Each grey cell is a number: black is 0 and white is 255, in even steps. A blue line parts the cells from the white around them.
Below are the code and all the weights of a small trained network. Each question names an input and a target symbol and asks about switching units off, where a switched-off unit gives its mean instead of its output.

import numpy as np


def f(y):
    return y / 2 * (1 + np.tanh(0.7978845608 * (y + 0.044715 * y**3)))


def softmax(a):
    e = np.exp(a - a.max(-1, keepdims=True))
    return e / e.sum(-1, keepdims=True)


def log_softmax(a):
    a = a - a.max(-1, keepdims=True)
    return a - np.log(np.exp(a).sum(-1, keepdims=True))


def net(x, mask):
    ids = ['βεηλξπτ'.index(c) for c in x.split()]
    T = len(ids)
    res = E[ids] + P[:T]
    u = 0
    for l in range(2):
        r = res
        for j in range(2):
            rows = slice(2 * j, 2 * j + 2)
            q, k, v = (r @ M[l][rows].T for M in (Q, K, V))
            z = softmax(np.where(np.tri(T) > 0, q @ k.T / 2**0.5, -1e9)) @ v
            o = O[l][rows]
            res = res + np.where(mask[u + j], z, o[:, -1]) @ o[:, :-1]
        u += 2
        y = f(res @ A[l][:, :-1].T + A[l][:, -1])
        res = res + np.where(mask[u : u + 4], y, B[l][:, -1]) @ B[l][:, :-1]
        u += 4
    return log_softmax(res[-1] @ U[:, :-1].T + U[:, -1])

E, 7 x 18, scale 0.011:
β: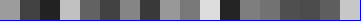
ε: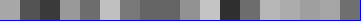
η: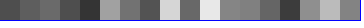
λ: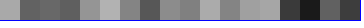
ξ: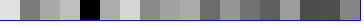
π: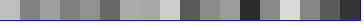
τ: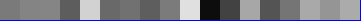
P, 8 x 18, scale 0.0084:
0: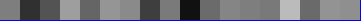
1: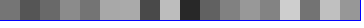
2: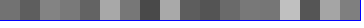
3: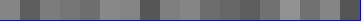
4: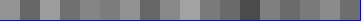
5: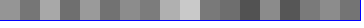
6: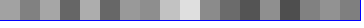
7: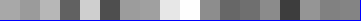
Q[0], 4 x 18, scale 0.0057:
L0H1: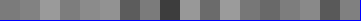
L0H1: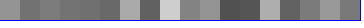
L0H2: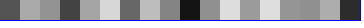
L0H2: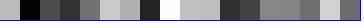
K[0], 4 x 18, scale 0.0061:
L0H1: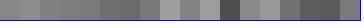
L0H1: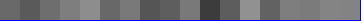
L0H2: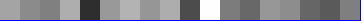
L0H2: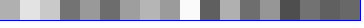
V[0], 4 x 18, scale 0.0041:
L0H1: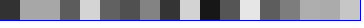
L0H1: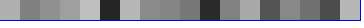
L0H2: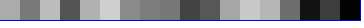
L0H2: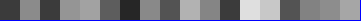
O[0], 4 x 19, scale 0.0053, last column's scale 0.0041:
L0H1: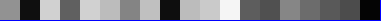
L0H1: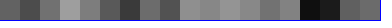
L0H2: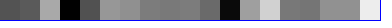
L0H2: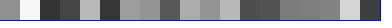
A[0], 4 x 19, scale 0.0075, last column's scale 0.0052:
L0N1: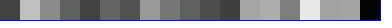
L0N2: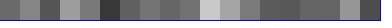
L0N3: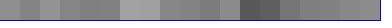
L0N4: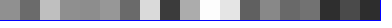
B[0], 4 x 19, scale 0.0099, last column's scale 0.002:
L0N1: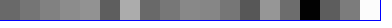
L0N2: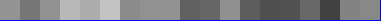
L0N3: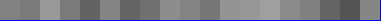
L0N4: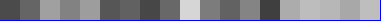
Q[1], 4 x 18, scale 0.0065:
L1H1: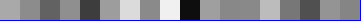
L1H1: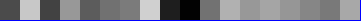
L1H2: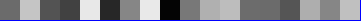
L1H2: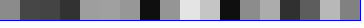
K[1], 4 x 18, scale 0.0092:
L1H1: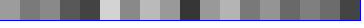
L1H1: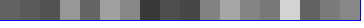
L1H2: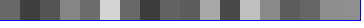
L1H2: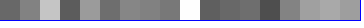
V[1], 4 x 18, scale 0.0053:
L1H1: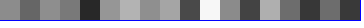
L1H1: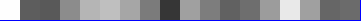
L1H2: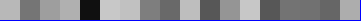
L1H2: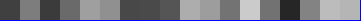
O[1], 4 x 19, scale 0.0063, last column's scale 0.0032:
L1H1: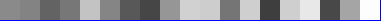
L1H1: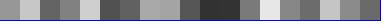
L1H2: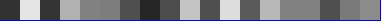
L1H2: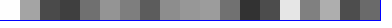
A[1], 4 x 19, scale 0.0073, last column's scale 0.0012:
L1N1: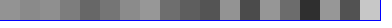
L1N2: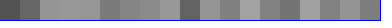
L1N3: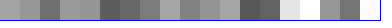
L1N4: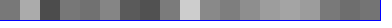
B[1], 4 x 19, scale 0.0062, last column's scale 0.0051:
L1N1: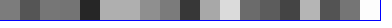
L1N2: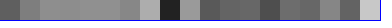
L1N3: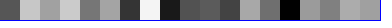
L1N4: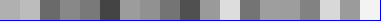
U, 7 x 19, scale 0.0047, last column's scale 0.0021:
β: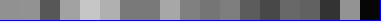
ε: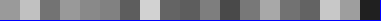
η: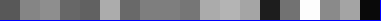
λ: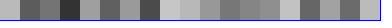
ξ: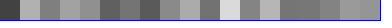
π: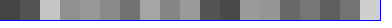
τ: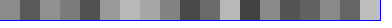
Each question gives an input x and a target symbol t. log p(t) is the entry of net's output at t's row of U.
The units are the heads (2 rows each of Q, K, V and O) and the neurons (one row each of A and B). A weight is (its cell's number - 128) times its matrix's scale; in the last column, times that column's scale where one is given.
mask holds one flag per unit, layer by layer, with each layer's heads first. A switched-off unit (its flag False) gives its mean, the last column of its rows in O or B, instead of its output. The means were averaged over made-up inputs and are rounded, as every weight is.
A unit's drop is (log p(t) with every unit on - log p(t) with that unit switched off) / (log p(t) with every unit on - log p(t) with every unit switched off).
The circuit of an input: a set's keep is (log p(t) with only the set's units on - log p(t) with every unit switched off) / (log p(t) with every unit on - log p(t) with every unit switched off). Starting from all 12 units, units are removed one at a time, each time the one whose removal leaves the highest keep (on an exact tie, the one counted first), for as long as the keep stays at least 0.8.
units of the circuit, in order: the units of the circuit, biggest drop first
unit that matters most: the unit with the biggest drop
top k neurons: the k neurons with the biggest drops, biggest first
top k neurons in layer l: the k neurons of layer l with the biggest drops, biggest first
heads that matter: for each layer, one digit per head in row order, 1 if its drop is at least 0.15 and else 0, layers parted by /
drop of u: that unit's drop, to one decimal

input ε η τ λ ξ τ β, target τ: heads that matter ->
10 / 10
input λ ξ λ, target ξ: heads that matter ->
00 / 01
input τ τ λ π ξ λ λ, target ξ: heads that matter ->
11 / 01
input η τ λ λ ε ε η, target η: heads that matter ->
00 / 10
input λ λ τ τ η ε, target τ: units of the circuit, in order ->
L1H1, L0H1, L1N1
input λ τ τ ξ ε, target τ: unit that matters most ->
L0H1
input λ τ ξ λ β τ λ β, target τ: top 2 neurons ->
L0N2, L1N1
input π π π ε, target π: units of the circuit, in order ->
L1H2, L0H2
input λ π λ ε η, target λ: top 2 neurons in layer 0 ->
L0N1, L0N2
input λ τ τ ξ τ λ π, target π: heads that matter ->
00 / 00
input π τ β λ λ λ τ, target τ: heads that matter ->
00 / 10
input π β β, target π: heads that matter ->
00 / 01
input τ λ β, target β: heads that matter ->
11 / 00
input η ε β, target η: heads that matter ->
10 / 10
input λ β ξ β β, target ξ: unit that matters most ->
L1H2
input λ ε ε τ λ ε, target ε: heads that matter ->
00 / 01
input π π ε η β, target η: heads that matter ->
11 / 10
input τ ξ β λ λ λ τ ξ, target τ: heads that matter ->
10 / 10
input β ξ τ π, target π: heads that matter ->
00 / 01
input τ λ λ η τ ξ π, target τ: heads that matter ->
11 / 10
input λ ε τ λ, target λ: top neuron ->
L1N1
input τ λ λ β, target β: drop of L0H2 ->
0.5
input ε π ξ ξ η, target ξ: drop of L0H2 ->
-0.1
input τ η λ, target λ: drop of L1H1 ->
0.2
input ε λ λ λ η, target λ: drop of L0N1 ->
1.0
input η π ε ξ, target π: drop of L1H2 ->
0.7
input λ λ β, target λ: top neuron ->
L0N1
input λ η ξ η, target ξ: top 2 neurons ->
L0N1, L1N4
